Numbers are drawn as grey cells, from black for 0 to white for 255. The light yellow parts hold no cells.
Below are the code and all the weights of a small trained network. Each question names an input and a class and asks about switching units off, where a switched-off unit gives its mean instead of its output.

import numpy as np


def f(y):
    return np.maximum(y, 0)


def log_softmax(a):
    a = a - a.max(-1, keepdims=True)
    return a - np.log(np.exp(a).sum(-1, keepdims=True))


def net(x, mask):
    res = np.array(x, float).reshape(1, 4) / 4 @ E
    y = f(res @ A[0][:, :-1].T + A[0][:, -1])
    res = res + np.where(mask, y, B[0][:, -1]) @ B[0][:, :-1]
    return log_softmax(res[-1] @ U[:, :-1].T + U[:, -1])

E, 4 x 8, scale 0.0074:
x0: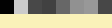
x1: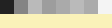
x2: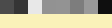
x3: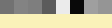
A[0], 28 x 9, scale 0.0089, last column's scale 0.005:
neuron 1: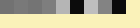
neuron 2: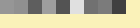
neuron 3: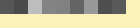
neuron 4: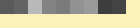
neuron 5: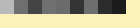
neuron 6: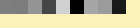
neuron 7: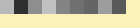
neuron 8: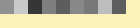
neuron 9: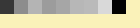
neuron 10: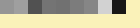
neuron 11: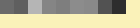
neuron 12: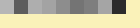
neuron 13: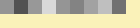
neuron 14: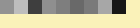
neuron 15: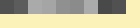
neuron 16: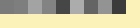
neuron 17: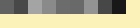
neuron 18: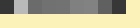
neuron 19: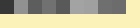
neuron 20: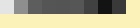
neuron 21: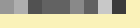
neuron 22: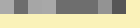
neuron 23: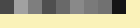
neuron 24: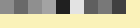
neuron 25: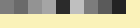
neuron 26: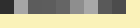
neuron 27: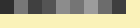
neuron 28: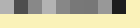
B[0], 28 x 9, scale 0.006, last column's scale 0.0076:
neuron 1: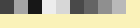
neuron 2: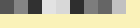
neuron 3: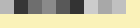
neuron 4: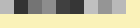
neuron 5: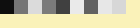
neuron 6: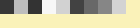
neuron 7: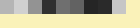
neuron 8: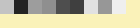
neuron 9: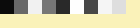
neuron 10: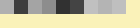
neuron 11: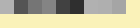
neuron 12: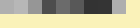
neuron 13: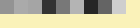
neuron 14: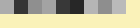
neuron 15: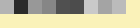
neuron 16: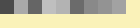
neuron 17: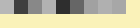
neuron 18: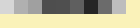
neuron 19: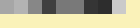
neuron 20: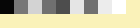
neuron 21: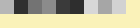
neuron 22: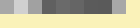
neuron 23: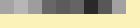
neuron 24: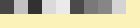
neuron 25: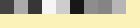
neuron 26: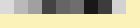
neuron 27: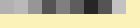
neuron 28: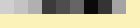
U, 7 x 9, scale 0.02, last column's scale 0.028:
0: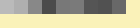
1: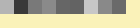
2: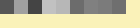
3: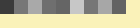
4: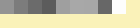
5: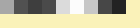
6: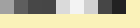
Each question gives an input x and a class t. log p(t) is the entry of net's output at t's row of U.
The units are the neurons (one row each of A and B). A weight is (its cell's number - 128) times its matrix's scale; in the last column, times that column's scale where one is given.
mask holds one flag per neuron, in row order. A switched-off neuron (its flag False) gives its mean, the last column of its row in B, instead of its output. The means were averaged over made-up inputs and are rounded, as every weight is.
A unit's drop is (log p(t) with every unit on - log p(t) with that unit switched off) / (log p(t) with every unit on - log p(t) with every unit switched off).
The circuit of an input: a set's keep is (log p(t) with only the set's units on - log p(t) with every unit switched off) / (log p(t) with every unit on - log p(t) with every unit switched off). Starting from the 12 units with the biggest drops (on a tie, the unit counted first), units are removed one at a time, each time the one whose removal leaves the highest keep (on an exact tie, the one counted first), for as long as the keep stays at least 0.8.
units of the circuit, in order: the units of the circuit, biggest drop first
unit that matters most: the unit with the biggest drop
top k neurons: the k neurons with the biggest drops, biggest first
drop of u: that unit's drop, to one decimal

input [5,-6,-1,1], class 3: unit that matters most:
neuron 20
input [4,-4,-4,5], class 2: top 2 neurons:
[neuron 6; neuron 1]
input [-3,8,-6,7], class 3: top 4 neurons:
[neuron 9; neuron 13; neuron 24; neuron 2]
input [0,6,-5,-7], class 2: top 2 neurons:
[neuron 24; neuron 2]
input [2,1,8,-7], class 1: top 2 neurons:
[neuron 4; neuron 15]
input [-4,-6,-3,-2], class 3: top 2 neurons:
[neuron 20; neuron 5]
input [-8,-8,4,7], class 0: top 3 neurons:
[neuron 7; neuron 28; neuron 12]
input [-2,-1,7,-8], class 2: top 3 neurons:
[neuron 24; neuron 25; neuron 8]
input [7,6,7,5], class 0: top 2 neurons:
[neuron 26; neuron 27]
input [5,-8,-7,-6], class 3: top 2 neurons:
[neuron 20; neuron 5]
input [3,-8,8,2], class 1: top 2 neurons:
[neuron 3; neuron 4]
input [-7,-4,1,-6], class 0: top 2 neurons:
[neuron 7; neuron 28]
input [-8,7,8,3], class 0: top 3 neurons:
[neuron 13; neuron 7; neuron 12]
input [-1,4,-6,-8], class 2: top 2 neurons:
[neuron 24; neuron 2]
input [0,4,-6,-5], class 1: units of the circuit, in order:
[neuron 8]
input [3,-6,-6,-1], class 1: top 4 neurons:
[neuron 8; neuron 9; neuron 21; neuron 14]
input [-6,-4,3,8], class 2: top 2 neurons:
[neuron 6; neuron 1]
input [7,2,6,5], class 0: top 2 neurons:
[neuron 26; neuron 27]
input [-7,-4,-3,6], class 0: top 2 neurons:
[neuron 7; neuron 28]
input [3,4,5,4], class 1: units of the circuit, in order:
[neuron 3]
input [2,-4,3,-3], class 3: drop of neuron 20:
0.6
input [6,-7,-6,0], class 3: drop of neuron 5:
0.7
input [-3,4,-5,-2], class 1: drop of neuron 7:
0.0
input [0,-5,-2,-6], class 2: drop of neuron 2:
0.1
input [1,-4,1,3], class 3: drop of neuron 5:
0.2
